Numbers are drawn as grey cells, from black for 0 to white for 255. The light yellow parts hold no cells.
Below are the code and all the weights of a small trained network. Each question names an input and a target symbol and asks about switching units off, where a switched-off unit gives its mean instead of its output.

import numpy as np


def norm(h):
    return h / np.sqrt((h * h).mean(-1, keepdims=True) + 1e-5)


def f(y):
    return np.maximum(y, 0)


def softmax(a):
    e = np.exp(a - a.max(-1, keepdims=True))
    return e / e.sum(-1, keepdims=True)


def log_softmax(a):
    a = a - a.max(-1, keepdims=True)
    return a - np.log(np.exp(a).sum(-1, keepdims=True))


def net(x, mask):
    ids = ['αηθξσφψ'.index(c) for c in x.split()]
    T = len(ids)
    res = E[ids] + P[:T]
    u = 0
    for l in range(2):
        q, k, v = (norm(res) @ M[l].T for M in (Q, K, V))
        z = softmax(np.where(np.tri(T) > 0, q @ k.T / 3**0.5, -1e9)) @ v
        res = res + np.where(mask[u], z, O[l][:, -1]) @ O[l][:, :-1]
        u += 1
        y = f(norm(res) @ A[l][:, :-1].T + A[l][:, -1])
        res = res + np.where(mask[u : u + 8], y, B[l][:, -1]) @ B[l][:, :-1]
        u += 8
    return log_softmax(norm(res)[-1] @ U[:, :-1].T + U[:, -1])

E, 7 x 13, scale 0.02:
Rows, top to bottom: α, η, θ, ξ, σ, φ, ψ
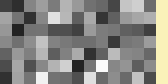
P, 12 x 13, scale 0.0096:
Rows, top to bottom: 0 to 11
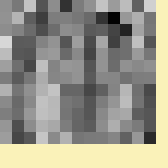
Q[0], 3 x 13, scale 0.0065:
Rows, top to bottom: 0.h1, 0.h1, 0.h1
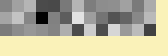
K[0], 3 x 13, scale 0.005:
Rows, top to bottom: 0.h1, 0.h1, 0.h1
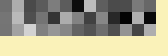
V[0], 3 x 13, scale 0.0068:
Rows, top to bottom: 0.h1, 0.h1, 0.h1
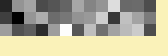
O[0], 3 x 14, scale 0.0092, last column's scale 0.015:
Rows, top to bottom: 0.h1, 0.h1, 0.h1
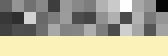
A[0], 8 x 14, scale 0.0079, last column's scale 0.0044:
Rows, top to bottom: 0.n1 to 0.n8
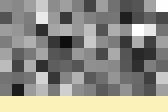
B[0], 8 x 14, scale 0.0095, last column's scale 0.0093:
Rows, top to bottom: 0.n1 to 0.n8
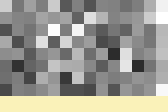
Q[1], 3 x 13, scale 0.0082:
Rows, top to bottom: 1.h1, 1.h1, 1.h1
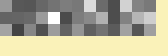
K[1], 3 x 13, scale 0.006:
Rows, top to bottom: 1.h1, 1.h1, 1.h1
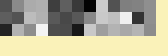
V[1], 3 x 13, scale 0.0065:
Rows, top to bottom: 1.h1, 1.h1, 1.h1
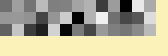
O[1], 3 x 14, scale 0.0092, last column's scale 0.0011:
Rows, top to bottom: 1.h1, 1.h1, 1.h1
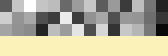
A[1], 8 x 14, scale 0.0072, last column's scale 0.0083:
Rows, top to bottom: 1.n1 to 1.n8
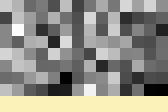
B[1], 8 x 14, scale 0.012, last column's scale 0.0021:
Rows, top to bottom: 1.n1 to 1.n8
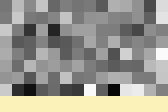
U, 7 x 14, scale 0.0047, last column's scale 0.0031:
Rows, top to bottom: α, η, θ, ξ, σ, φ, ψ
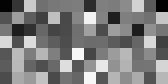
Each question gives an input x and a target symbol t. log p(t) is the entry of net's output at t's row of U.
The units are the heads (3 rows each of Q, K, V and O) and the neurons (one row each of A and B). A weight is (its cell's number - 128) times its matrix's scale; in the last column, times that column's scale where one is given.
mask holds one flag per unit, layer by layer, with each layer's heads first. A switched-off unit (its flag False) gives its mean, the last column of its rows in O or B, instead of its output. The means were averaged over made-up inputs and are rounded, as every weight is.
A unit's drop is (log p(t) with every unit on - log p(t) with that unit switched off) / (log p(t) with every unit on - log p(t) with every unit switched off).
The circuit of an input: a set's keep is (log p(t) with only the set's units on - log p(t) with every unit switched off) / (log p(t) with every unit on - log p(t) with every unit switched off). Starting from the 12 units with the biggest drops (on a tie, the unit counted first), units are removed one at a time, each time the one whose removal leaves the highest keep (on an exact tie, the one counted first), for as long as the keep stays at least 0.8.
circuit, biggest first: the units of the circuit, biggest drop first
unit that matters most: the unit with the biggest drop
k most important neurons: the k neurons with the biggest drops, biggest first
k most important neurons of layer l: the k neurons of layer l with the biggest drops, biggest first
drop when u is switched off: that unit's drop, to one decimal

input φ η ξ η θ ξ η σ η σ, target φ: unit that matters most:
1.h1
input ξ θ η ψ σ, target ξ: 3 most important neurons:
(0.n1; 0.n2; 0.n3)
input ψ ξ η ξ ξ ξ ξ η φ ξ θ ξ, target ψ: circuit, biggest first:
(1.h1; 0.h1; 0.n4)
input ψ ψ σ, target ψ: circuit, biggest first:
(1.h1; 0.n4)
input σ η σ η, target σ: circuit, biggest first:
(0.h1; 0.n2)
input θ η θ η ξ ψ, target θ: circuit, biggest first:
(1.h1; 0.h1; 0.n6)
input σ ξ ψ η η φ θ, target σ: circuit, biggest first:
(0.h1; 0.n7)
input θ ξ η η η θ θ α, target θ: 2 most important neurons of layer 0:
(0.n4; 0.n3)
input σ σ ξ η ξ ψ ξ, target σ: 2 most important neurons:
(0.n7; 1.n7)
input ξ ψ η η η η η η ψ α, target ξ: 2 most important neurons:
(0.n1; 0.n3)
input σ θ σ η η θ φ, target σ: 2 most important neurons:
(0.n2; 0.n7)
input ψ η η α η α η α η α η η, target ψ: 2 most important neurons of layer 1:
(1.n2; 1.n7)
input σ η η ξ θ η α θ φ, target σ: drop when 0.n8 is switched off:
0.1
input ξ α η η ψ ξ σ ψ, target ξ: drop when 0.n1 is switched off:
0.2
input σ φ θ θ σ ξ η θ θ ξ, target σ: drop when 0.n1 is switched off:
-0.1
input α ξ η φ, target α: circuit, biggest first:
(0.h1)
